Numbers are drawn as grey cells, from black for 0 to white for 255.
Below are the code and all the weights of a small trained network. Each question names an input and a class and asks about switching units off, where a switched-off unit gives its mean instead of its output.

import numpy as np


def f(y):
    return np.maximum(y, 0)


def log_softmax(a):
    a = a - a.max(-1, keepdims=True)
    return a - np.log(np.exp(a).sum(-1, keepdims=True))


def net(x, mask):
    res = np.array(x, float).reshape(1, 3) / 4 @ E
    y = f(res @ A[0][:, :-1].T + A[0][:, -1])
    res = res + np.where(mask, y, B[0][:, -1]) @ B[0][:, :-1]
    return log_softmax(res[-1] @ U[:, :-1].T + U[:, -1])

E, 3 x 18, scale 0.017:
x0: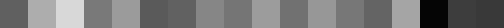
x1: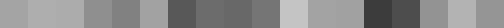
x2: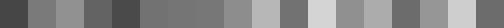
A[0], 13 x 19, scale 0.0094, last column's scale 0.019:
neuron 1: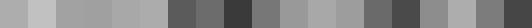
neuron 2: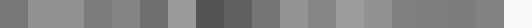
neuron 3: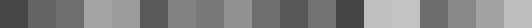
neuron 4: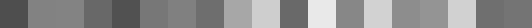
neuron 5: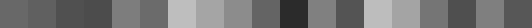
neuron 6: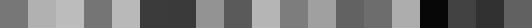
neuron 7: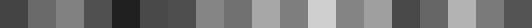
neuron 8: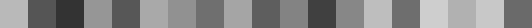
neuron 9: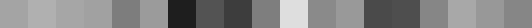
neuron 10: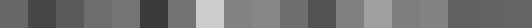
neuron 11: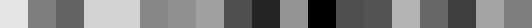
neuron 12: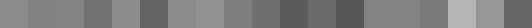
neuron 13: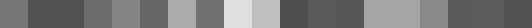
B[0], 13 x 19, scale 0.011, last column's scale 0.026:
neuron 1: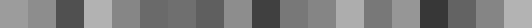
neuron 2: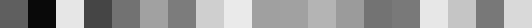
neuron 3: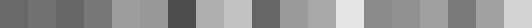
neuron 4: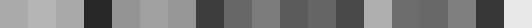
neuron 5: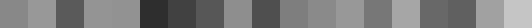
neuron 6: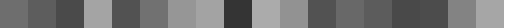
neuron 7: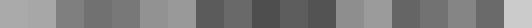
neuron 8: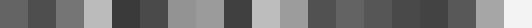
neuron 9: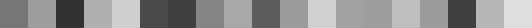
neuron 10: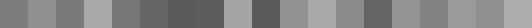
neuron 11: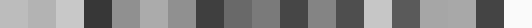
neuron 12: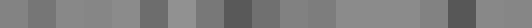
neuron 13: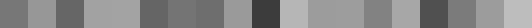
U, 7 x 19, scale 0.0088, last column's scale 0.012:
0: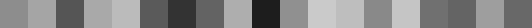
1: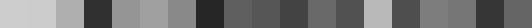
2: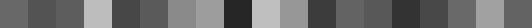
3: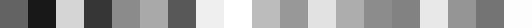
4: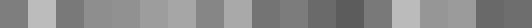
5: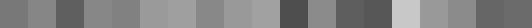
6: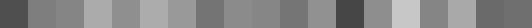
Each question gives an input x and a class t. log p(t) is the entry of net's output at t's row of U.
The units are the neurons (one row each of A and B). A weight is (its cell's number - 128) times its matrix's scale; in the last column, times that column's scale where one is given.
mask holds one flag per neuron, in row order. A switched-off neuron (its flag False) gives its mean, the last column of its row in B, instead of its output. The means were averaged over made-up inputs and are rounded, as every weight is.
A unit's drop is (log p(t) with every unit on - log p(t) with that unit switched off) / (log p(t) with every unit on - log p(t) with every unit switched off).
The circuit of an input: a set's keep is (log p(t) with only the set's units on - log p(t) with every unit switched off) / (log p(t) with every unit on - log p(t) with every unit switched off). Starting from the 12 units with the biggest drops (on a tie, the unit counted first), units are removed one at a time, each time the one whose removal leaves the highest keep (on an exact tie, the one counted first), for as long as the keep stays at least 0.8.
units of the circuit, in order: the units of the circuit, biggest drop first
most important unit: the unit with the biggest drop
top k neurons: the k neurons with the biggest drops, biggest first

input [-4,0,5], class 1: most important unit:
neuron 4
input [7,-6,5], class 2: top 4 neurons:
neuron 6; neuron 9; neuron 11; neuron 1
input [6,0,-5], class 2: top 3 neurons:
neuron 6; neuron 4; neuron 7
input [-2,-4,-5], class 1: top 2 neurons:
neuron 11; neuron 9
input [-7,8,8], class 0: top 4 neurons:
neuron 9; neuron 11; neuron 1; neuron 6
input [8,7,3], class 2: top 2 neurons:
neuron 6; neuron 3
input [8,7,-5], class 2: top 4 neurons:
neuron 6; neuron 3; neuron 5; neuron 13
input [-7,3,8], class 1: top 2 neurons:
neuron 4; neuron 6
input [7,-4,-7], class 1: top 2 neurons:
neuron 11; neuron 8
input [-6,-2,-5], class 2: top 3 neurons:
neuron 8; neuron 4; neuron 7
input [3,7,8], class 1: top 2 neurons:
neuron 4; neuron 7
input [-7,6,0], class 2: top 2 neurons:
neuron 8; neuron 3
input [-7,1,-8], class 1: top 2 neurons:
neuron 11; neuron 6
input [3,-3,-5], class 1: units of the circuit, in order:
neuron 11
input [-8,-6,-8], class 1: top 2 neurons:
neuron 11; neuron 6
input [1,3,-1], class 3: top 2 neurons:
neuron 5; neuron 13
